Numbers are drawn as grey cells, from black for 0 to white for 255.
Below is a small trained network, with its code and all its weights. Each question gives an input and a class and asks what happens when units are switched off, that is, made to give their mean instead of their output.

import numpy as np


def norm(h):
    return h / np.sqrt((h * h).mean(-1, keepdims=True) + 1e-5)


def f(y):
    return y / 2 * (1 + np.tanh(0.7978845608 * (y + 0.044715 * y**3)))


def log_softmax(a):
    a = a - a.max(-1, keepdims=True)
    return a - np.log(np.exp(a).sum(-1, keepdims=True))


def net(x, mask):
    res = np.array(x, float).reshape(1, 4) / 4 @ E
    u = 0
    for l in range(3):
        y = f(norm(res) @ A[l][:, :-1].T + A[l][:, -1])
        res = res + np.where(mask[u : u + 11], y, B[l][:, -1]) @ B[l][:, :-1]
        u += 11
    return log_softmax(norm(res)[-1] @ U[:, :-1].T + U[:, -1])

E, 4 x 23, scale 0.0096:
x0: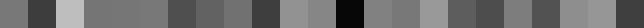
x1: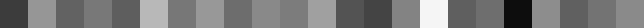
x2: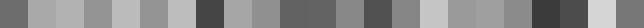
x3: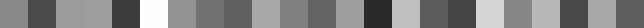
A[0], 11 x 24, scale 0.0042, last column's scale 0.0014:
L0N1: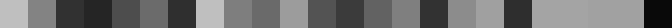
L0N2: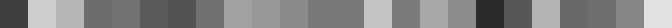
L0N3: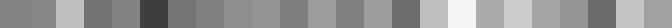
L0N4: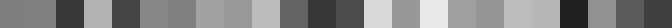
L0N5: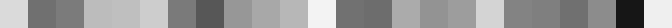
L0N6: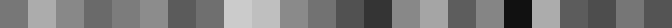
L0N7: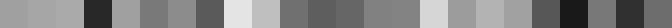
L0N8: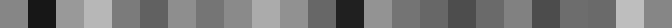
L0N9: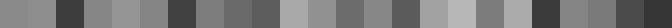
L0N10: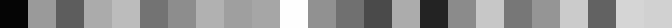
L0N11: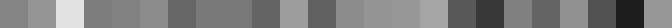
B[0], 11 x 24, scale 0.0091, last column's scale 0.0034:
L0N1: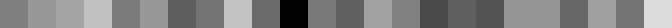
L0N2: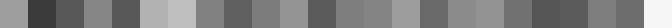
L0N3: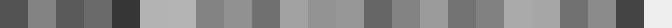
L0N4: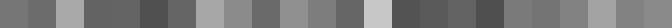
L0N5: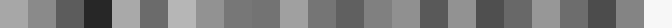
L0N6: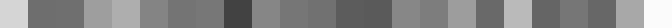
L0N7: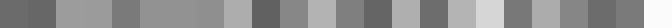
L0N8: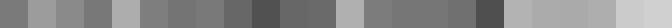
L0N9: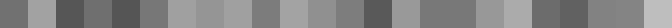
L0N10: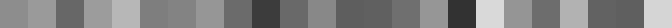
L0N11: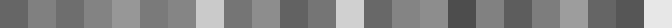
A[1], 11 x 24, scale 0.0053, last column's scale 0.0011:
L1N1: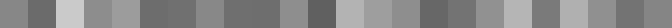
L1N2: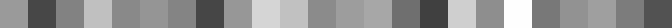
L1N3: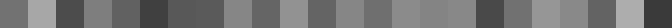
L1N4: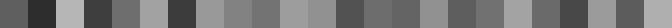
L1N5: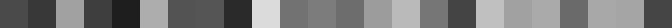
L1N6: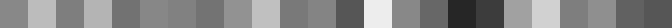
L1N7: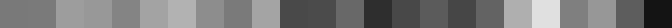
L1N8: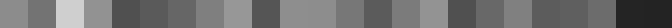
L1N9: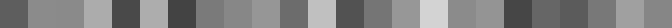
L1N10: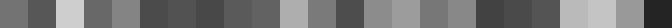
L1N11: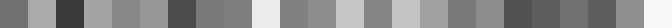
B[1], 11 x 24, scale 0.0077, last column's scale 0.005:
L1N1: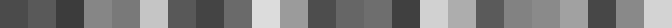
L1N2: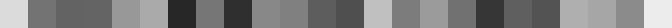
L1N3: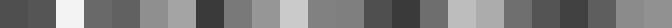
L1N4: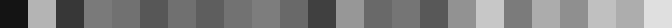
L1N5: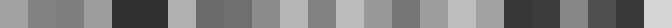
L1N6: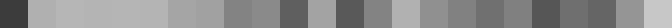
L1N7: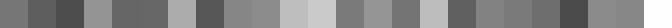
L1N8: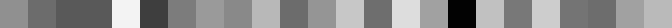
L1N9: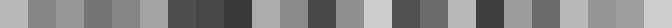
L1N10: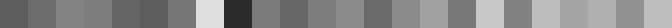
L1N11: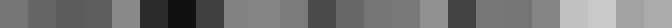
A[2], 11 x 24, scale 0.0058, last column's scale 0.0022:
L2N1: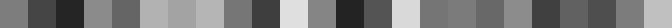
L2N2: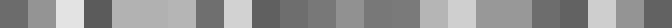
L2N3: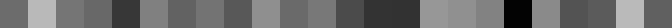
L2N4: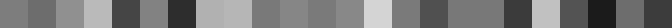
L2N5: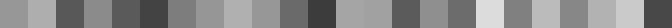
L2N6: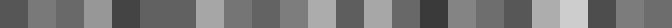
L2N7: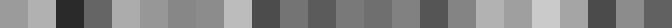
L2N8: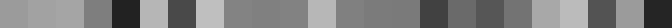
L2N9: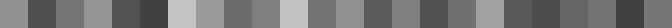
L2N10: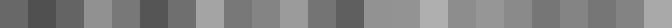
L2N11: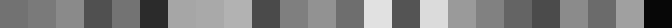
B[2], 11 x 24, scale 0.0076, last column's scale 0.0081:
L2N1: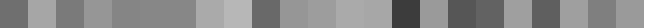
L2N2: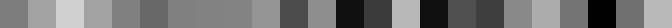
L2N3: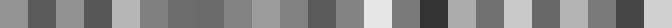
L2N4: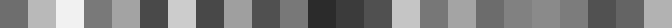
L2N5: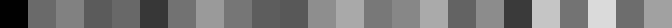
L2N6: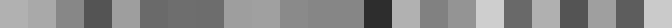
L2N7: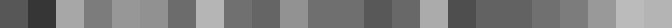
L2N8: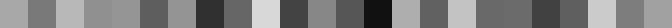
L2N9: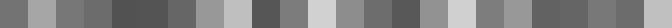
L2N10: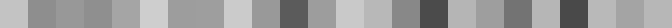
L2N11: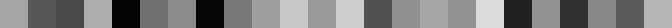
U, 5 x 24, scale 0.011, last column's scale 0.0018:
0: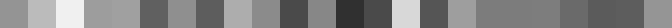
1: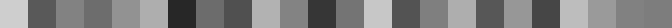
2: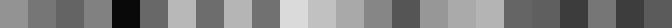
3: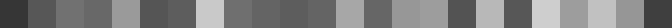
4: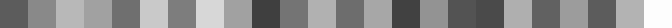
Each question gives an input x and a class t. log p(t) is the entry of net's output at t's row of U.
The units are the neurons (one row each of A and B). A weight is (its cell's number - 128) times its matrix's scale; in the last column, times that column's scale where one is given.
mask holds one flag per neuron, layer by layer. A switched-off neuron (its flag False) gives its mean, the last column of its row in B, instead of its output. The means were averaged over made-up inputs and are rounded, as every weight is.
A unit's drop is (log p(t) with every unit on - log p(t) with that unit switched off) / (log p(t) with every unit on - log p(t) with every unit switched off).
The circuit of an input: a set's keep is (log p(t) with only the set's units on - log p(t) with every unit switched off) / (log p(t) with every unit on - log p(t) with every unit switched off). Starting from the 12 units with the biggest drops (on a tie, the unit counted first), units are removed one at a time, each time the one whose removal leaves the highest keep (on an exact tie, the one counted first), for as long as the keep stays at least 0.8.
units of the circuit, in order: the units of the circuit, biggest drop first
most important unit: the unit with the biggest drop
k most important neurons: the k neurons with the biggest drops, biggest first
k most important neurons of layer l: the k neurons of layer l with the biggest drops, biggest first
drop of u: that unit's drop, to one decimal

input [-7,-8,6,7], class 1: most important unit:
L1N2
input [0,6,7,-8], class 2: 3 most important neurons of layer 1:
L1N6; L1N4; L1N3
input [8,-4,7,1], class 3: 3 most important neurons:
L1N8; L1N10; L1N4
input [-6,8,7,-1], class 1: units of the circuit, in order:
L1N9; L2N3
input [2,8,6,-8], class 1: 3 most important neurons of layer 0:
L0N5; L0N6; L0N10
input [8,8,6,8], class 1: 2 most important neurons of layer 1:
L1N9; L1N4
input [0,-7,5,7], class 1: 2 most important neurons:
L1N2; L0N3
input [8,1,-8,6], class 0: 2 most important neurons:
L0N1; L2N4
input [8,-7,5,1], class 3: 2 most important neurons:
L1N8; L1N10
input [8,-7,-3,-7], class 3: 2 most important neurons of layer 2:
L2N3; L2N6
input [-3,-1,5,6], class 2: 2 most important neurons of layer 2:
L2N9; L2N4
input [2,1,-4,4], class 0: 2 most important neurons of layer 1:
L1N6; L1N5
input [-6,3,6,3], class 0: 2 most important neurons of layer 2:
L2N2; L2N1
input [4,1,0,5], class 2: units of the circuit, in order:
L1N5
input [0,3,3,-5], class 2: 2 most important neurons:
L2N11; L0N2
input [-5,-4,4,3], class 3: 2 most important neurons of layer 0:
L0N6; L0N2
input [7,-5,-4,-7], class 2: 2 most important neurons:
L2N11; L1N3
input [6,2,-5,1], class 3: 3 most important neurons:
L1N8; L1N4; L1N10
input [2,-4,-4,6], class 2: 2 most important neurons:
L1N5; L1N7
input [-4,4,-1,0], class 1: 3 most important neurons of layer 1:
L1N4; L1N8; L1N11
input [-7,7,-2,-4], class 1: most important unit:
L2N3
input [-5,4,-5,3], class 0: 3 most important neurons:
L0N1; L1N4; L1N8
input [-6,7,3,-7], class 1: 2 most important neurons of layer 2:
L2N3; L2N9
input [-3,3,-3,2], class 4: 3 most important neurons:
L0N6; L0N10; L1N7
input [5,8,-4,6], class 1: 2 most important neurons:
L1N9; L2N3
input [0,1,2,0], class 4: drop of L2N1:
0.3
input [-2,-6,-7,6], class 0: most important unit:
L2N4
